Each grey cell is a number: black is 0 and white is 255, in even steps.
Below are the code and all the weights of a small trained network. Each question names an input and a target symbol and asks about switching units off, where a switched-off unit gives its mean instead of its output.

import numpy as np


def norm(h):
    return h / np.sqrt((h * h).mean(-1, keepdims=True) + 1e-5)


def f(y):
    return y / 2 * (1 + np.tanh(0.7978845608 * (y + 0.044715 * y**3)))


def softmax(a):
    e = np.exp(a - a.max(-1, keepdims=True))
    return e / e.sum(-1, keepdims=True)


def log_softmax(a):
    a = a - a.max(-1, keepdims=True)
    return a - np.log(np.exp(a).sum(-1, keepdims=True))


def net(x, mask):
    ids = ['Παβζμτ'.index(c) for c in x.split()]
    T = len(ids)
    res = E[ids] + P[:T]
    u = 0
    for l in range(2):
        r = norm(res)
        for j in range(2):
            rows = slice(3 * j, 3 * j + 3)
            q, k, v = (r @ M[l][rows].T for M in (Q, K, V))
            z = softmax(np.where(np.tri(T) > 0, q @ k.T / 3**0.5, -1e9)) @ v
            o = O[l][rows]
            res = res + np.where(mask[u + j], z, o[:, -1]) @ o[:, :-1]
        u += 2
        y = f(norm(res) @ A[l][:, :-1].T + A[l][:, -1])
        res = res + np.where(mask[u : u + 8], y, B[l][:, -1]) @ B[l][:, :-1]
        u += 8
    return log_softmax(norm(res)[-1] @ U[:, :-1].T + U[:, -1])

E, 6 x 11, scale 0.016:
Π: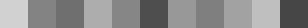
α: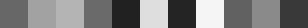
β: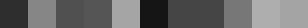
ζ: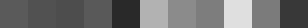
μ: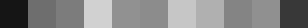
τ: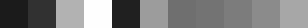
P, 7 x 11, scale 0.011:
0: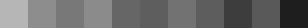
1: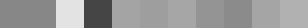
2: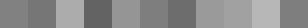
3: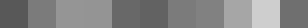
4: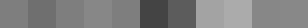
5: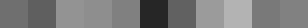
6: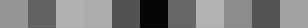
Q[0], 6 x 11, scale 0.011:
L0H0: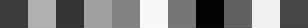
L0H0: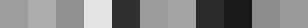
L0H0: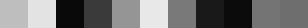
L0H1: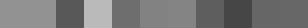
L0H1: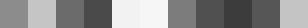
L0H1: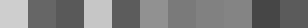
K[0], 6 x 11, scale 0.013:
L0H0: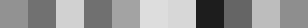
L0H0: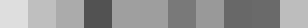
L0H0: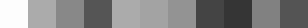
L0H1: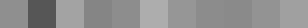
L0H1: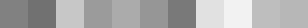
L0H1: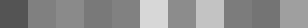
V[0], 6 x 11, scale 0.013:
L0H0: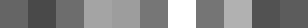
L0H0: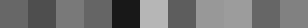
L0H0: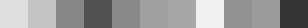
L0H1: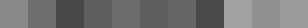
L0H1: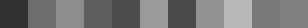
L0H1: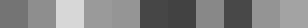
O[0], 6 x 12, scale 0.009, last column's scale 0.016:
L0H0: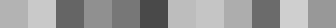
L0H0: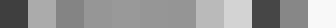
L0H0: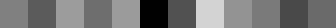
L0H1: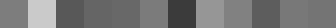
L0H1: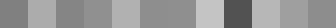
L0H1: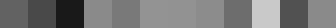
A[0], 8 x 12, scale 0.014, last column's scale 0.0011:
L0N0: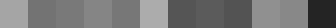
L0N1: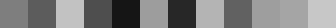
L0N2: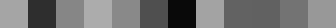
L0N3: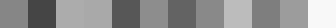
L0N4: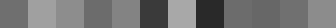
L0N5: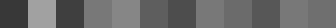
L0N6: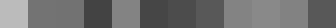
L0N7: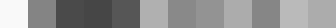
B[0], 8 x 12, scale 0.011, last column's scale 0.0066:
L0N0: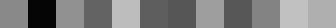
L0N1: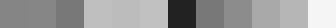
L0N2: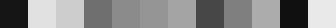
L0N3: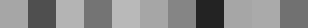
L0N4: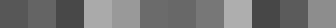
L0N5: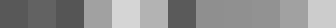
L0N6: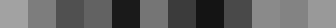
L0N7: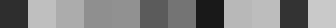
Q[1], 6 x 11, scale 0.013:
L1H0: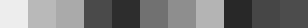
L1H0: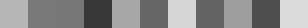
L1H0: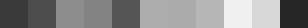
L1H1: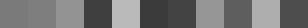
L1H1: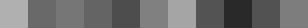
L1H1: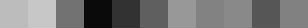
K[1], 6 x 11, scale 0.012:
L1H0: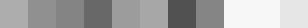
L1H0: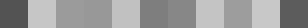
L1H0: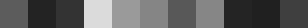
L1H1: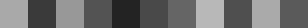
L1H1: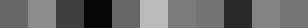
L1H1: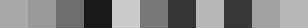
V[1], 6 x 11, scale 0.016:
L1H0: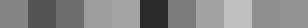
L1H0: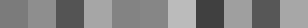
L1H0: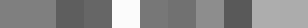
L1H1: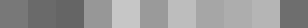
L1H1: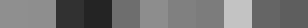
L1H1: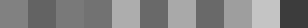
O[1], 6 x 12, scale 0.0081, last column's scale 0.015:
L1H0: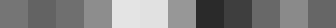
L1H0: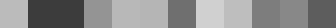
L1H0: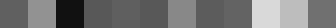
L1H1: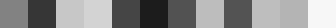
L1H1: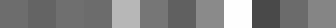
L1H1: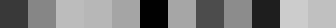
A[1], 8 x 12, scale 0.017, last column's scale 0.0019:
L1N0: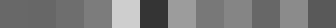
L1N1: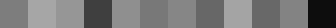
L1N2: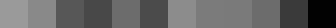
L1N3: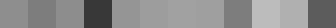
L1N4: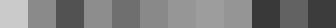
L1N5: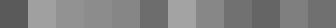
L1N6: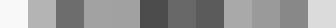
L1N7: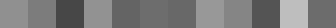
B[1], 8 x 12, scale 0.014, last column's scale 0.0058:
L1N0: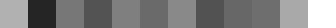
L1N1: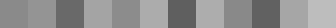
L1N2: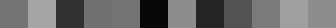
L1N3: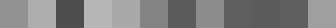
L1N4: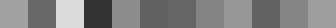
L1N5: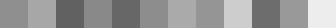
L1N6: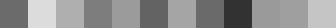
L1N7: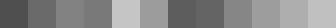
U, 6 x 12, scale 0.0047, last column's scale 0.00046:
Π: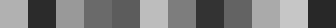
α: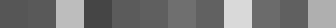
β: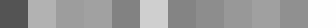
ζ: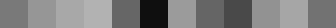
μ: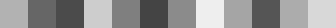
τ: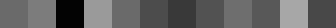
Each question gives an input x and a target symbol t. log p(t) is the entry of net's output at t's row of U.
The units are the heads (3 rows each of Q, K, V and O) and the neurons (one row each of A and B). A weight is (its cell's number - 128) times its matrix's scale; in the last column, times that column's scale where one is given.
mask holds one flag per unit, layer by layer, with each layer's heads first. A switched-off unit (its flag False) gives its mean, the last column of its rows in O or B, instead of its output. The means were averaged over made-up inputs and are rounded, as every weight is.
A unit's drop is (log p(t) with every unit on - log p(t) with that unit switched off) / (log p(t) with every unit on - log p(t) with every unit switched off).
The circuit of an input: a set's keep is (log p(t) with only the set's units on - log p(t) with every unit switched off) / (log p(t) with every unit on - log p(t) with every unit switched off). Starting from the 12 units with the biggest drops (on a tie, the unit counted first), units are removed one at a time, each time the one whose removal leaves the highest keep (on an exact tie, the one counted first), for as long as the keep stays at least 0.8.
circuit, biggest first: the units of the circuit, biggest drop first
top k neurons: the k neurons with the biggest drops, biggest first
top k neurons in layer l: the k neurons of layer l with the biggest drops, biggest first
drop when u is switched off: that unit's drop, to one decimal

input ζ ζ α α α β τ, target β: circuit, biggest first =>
L0H1, L1H1
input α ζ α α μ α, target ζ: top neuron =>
L0N7
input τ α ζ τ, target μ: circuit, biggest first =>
L1H0, L0N2
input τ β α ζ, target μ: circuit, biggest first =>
L1H0, L0H0
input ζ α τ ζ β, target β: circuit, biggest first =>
L0H1, L1H1
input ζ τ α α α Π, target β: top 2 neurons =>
L0N2, L1N1
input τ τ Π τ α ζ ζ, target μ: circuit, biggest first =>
L0H0, L1H0
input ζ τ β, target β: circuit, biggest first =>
L1H1, L0H1
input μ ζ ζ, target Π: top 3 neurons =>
L1N0, L0N2, L0N4
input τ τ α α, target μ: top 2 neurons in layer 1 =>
L1N3, L1N6
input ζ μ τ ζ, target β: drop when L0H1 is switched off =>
0.3
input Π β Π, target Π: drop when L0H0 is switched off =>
0.6
